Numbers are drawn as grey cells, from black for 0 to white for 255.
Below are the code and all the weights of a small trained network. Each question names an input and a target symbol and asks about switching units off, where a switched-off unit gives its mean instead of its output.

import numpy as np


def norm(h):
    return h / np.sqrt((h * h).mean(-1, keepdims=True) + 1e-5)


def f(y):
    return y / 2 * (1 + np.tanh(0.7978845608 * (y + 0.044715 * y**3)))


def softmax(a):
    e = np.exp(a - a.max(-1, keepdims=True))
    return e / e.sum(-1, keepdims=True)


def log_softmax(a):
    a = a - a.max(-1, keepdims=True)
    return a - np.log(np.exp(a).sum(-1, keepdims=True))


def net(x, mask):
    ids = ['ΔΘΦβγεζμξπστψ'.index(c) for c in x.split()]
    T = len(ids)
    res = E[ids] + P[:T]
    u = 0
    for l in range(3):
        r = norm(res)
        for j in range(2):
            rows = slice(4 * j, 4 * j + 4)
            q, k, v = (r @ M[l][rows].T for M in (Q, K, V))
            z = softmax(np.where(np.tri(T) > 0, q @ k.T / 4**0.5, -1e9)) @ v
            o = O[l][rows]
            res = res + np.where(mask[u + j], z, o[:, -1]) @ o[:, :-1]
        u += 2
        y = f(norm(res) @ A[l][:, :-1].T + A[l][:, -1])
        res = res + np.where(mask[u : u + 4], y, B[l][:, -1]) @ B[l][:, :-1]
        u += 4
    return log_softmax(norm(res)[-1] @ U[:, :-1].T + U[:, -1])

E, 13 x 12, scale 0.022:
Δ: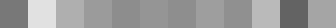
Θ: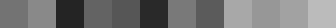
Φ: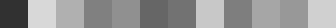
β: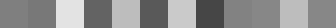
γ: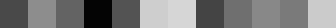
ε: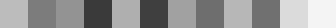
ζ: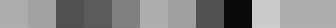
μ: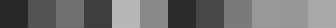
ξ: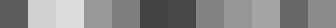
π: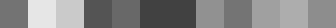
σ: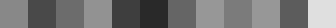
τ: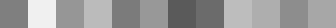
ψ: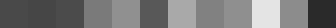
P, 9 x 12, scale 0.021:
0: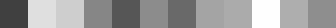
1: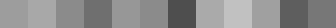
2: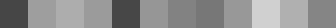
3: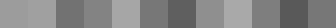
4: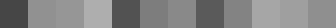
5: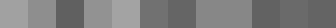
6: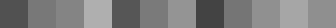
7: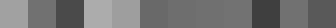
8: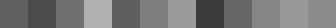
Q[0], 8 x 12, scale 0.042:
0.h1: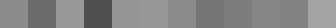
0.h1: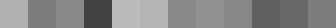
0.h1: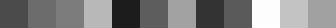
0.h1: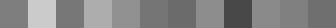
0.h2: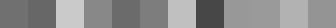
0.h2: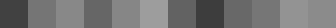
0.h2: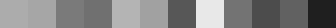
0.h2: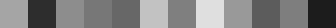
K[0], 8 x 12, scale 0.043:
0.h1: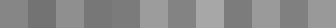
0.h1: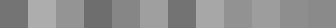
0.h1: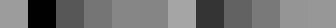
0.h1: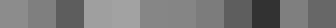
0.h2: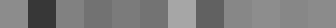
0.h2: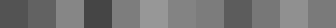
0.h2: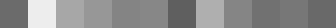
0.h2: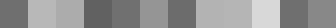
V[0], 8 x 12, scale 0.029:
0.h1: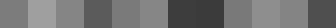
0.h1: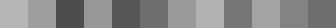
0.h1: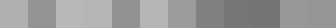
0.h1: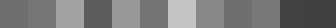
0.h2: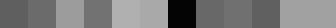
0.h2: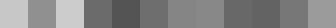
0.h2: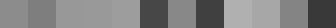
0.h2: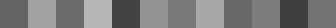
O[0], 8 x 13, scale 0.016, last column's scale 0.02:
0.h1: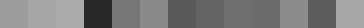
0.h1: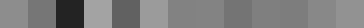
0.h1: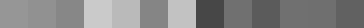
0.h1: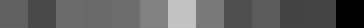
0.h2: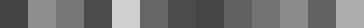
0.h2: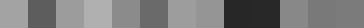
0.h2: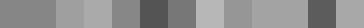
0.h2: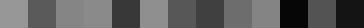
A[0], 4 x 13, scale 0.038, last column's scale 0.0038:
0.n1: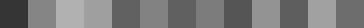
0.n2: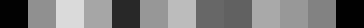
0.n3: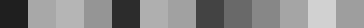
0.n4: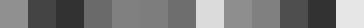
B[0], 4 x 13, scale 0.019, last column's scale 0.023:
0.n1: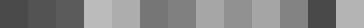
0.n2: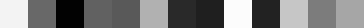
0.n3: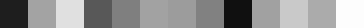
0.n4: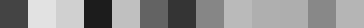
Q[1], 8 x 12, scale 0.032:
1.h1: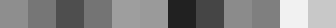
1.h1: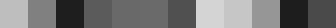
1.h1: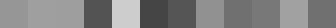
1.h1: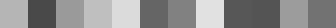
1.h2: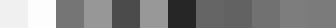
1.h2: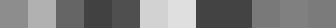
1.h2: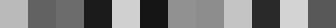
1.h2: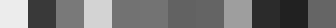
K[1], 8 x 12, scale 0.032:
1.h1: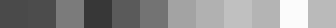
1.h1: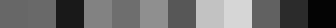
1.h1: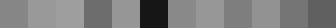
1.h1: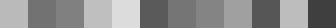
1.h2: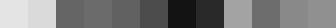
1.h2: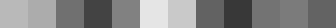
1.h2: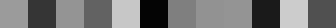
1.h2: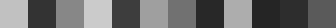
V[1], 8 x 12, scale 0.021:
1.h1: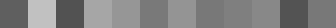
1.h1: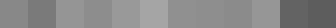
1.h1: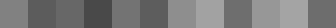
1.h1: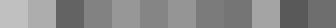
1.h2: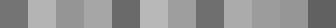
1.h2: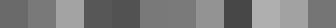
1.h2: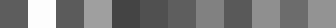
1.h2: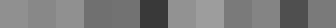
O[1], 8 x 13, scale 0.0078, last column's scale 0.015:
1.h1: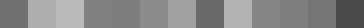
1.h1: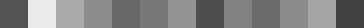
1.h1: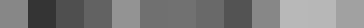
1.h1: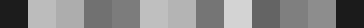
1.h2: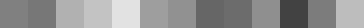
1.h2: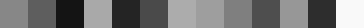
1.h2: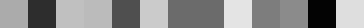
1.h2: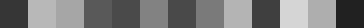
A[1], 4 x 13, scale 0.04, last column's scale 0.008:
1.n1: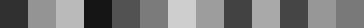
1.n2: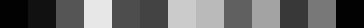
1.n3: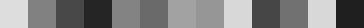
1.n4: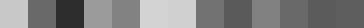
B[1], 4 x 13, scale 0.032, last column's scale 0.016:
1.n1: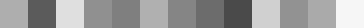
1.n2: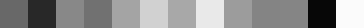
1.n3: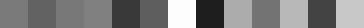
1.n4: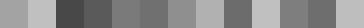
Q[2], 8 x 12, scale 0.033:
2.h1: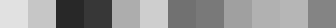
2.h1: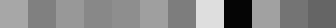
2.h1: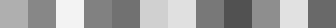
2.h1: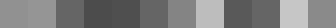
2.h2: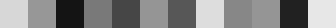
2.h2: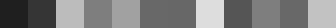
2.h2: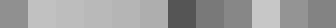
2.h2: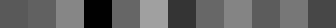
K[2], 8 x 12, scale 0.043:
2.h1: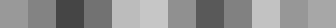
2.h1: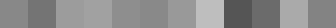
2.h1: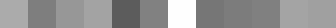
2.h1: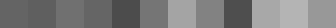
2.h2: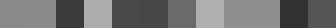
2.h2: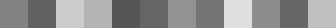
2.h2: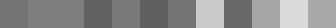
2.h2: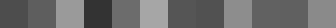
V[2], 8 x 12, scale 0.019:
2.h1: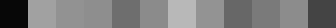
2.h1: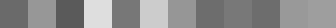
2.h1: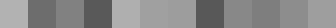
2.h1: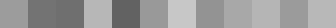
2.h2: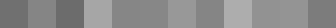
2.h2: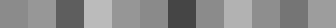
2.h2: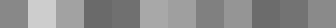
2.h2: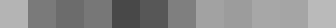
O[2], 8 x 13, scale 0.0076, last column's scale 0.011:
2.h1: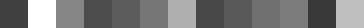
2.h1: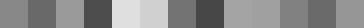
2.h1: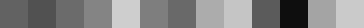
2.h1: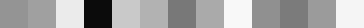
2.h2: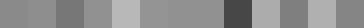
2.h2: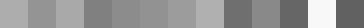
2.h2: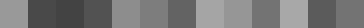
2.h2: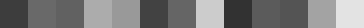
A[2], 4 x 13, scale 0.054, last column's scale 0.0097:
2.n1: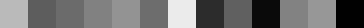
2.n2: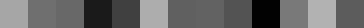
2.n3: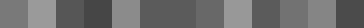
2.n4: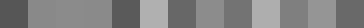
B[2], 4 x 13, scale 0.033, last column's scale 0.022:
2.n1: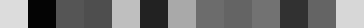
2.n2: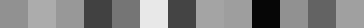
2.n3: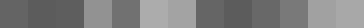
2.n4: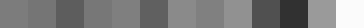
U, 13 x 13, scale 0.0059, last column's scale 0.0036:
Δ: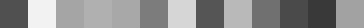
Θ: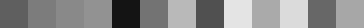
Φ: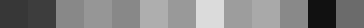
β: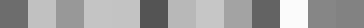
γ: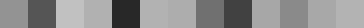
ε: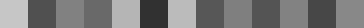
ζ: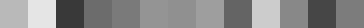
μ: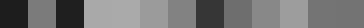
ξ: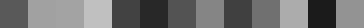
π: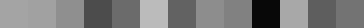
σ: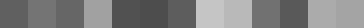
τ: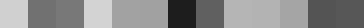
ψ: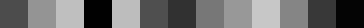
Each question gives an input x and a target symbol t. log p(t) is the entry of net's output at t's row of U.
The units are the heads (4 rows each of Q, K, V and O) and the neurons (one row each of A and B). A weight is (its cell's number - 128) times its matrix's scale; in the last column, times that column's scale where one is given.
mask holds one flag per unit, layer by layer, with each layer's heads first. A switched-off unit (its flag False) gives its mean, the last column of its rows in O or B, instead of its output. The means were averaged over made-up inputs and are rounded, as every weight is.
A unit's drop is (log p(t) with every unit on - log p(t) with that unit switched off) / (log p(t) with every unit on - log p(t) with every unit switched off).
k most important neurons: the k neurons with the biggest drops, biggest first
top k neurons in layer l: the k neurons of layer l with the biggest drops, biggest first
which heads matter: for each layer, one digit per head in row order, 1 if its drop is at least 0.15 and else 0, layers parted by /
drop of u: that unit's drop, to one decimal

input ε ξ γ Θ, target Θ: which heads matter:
11 / 00 / 00
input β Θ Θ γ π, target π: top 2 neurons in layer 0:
(0.n2, 0.n3)
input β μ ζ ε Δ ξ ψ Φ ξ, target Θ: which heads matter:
01 / 00 / 00
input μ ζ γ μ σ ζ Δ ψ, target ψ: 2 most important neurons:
(0.n4, 1.n1)
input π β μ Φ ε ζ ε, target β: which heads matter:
10 / 00 / 00
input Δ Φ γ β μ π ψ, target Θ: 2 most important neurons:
(0.n2, 1.n3)
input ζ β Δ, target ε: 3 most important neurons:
(0.n2, 2.n1, 0.n3)
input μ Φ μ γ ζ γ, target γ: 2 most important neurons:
(1.n1, 0.n3)
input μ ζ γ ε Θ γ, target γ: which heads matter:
01 / 00 / 00
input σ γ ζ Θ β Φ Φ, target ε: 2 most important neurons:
(0.n2, 2.n1)
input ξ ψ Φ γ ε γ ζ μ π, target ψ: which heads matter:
11 / 00 / 00
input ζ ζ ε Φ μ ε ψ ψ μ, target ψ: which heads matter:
10 / 00 / 00
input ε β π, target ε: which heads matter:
10 / 00 / 00
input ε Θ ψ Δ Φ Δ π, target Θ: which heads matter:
01 / 00 / 00
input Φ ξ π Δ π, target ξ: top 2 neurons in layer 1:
(1.n4, 1.n2)
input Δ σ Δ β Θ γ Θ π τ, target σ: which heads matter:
00 / 00 / 00
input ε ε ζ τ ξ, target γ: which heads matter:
11 / 00 / 00
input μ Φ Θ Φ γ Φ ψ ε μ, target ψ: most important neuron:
(1.n1)
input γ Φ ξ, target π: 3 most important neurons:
(0.n2, 0.n3, 2.n2)
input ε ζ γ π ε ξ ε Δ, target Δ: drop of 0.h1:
0.3
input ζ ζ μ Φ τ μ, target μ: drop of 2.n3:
0.3
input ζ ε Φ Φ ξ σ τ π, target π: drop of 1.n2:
0.1
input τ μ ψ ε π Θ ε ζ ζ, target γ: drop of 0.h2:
0.2
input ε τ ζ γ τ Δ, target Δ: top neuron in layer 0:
(0.n3)
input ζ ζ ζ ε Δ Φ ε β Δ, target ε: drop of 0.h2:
0.1
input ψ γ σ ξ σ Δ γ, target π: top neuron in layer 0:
(0.n2)
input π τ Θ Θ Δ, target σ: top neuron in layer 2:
(2.n4)
